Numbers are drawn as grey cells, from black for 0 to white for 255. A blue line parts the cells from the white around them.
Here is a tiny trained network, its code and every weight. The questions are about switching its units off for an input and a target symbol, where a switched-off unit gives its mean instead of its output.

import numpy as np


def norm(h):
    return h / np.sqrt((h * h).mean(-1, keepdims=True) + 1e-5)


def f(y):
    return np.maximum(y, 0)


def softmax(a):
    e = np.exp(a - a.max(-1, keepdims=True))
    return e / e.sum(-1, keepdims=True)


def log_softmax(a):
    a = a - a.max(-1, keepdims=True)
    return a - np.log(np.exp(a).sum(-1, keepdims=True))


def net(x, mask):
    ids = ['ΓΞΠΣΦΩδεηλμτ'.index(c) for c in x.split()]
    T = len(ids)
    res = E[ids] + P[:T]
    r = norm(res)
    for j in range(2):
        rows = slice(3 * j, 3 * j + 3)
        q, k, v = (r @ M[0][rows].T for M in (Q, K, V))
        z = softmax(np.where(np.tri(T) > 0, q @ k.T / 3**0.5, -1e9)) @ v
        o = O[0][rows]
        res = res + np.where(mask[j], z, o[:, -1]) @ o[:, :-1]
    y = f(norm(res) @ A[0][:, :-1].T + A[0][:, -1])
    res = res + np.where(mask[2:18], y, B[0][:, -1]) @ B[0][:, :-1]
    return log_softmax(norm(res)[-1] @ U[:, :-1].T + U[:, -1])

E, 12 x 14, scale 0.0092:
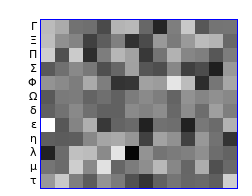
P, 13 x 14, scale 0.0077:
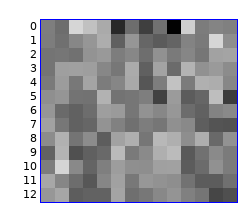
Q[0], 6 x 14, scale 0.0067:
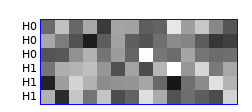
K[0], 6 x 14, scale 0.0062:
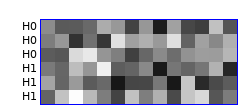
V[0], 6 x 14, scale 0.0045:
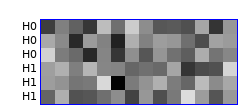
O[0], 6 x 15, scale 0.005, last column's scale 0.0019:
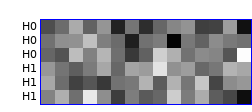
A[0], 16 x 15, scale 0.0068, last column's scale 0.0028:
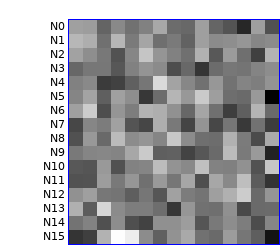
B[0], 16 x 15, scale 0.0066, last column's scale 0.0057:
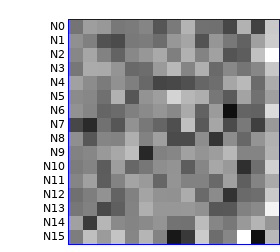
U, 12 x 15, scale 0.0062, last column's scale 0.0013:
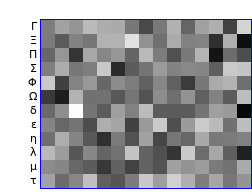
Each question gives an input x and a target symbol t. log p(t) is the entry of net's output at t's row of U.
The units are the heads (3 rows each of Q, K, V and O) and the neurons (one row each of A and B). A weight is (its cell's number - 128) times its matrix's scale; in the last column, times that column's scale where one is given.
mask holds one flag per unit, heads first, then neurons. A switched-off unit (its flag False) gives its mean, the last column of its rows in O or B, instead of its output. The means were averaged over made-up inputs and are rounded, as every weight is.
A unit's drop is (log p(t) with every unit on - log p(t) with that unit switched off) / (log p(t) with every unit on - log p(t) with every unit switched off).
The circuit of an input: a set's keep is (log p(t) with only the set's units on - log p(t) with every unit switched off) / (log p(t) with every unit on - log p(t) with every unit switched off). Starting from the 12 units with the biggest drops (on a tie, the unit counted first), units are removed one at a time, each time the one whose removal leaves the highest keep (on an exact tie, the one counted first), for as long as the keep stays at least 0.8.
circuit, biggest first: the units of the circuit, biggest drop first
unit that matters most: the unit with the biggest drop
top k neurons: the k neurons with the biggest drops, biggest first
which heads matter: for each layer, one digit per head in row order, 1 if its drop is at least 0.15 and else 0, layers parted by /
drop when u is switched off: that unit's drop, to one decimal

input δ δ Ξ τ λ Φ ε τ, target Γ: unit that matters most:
H1
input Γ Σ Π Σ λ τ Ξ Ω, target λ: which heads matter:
10
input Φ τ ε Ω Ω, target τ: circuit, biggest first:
(H1; N5; N13)
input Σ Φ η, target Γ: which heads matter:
00
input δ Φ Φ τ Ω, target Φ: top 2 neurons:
(N8; N14)
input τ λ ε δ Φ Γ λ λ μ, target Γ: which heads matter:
01
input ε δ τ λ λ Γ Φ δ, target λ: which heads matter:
10
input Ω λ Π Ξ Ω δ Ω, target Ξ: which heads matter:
11
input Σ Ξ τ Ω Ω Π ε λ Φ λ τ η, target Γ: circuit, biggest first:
(H1; N15)
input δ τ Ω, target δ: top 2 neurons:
(N12; N3)
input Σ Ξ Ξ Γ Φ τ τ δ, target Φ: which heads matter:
10
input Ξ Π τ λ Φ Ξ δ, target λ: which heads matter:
10
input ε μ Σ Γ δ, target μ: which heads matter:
01
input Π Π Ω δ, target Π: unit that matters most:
N11
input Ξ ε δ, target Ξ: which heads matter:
11
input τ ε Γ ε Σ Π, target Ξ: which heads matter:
00
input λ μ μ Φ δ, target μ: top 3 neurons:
(N4; N10; N6)
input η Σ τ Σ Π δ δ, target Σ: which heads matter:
11
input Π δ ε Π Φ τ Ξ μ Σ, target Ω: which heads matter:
00
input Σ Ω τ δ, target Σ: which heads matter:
10
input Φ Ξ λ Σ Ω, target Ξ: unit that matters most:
H0
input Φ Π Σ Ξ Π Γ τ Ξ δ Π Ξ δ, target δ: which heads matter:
11
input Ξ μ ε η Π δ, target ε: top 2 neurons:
(N4; N11)
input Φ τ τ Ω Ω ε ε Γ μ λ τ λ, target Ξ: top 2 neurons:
(N8; N2)
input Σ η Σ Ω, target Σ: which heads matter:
10
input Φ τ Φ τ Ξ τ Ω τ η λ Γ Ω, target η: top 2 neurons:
(N4; N3)
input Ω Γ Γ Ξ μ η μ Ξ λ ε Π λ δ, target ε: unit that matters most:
H1
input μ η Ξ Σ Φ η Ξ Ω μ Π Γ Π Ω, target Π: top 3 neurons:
(N10; N11; N15)
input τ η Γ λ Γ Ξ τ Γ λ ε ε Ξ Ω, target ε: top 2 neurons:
(N4; N15)
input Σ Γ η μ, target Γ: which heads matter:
00
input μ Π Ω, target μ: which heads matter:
11
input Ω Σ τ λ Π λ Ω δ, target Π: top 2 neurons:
(N10; N11)
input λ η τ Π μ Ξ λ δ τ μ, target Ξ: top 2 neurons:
(N2; N8)
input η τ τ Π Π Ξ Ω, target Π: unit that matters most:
N10
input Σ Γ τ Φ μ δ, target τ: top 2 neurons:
(N5; N14)
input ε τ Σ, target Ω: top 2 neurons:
(N7; N2)
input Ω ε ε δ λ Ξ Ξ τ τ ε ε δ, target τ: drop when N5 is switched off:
0.2
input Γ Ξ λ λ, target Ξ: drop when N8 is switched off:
0.4
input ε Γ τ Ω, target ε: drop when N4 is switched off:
0.2
